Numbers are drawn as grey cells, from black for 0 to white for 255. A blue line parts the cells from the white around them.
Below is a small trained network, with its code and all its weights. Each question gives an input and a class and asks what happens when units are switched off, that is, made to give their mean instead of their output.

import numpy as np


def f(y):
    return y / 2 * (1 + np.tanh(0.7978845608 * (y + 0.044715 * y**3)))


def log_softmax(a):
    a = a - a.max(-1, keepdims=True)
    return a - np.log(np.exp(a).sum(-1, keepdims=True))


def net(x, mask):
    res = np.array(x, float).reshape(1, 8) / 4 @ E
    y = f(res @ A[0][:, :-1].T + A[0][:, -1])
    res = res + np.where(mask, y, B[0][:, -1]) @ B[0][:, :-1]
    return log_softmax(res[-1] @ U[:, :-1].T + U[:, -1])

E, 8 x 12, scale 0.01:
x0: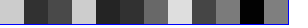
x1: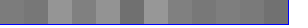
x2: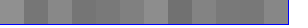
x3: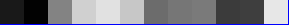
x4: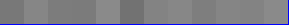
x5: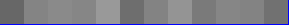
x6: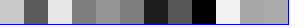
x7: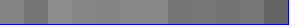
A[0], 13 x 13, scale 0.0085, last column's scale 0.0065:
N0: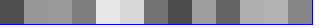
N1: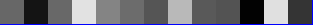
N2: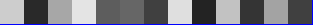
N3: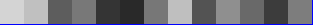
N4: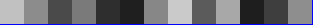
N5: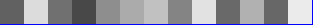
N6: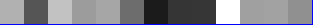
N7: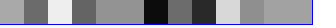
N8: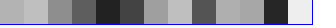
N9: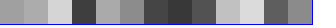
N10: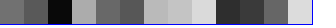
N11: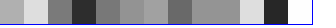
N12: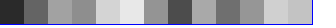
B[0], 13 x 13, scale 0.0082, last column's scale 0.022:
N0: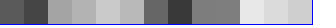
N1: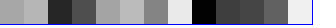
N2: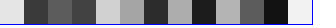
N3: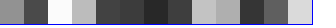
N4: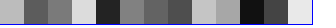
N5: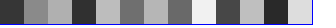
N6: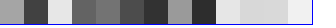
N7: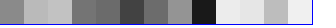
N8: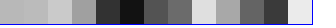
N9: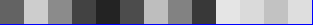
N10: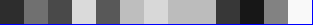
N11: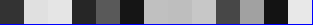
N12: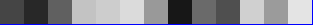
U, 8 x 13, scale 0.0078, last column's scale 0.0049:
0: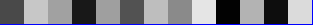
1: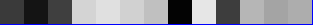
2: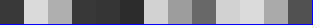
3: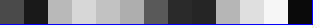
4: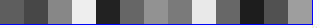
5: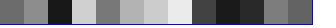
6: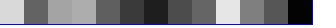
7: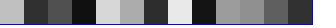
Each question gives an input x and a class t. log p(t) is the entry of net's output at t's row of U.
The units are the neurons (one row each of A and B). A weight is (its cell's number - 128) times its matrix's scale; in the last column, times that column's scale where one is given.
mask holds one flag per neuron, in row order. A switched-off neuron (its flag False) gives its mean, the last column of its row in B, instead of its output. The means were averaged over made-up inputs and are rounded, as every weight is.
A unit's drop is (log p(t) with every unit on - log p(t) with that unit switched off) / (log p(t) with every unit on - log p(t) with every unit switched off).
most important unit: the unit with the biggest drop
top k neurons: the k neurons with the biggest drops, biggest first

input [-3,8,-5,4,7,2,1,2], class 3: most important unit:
N10
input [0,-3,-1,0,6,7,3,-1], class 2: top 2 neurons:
(N12 N4)
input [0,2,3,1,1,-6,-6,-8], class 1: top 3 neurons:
(N11 N1 N8)
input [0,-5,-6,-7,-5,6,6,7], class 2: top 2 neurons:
(N9 N11)
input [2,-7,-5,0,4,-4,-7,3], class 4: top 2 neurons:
(N1 N2)
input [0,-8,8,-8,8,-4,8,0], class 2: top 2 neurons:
(N9 N11)
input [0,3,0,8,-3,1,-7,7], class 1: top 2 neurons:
(N12 N0)
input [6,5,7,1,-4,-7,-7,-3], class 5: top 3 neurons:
(N1 N8 N10)
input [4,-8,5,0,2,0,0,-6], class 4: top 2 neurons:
(N6 N7)
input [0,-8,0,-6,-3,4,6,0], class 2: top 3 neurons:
(N9 N11 N7)
